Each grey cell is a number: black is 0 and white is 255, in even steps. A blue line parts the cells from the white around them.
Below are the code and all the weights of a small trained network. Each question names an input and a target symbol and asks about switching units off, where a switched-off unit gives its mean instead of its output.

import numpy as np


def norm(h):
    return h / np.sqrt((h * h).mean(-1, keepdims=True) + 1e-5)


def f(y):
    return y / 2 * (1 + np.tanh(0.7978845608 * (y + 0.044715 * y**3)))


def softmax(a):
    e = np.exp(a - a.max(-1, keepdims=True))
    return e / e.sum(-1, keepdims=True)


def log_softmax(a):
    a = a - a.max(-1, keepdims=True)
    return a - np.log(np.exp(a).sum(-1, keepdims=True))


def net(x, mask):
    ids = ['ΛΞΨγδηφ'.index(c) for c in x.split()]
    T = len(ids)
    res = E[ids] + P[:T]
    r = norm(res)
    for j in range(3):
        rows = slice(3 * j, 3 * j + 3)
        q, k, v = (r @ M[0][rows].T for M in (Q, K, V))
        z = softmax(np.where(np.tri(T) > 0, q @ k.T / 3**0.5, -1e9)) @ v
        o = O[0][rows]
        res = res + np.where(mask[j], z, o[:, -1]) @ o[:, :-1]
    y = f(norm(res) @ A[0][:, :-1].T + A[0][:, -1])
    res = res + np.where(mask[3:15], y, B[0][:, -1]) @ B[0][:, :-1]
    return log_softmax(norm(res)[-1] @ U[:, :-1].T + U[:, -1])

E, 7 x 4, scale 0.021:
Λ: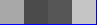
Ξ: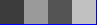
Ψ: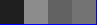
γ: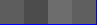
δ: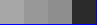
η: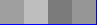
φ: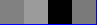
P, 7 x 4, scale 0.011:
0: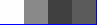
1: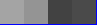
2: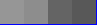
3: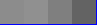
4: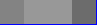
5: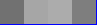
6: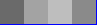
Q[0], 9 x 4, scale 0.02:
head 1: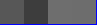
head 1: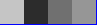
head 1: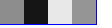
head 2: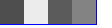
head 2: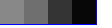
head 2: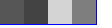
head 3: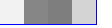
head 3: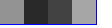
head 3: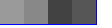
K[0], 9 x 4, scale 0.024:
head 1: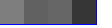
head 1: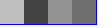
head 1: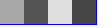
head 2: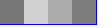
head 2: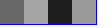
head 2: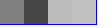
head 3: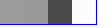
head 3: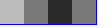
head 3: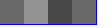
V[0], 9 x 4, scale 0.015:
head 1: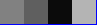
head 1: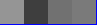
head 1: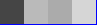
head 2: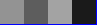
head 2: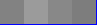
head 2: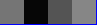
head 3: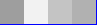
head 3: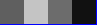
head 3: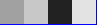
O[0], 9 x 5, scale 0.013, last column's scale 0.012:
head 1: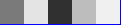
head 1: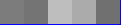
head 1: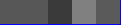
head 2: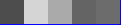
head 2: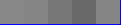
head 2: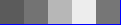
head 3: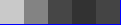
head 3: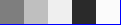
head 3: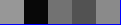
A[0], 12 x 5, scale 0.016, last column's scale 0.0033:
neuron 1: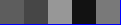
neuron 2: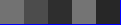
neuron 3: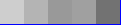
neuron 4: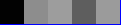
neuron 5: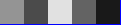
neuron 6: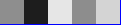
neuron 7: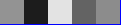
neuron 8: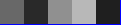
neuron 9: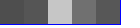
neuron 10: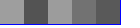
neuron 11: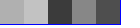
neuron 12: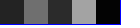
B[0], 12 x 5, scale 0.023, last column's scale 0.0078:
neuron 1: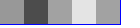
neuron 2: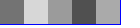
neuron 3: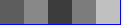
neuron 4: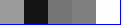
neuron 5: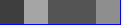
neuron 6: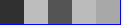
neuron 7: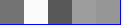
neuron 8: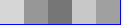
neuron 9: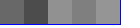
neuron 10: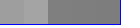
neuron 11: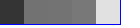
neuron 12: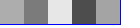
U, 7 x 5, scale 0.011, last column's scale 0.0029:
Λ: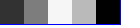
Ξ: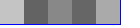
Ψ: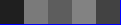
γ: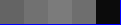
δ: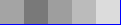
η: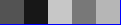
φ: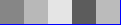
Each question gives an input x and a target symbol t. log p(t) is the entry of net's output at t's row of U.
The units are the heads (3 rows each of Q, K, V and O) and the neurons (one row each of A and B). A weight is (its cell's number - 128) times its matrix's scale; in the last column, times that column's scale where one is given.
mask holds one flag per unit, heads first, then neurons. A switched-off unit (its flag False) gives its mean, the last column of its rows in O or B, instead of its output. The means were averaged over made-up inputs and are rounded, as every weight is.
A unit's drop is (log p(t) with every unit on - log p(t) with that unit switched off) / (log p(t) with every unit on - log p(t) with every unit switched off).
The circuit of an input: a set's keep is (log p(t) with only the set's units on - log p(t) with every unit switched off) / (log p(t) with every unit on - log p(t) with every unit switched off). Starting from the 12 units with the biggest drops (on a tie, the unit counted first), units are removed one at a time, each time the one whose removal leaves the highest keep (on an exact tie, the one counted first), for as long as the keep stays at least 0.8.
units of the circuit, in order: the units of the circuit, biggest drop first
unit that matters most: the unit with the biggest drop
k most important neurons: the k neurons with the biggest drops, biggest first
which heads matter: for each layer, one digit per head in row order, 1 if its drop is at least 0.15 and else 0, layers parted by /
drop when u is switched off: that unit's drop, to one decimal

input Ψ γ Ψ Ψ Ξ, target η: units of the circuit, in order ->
(neuron 4; head 1; neuron 12)
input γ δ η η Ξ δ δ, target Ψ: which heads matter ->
101
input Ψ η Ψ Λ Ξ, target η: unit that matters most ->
head 3
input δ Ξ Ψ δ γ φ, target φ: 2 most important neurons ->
(neuron 12; neuron 2)
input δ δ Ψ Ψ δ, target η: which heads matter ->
100
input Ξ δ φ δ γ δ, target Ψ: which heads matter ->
100
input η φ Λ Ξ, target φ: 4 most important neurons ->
(neuron 2; neuron 12; neuron 4; neuron 3)
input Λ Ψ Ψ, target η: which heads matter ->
000
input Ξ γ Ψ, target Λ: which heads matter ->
101
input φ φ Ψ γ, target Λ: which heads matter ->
001
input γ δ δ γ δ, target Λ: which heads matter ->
010
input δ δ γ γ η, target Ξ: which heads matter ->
001
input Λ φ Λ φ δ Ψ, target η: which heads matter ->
100
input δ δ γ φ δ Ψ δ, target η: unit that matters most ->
head 1
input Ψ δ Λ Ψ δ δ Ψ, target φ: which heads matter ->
011
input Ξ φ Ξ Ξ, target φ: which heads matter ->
100
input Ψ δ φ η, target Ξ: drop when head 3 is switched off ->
0.7
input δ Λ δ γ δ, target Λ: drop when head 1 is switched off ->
-0.2
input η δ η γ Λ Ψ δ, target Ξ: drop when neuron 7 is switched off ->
0.0
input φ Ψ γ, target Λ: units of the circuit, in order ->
(head 3)
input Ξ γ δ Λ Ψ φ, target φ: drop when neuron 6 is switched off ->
0.1
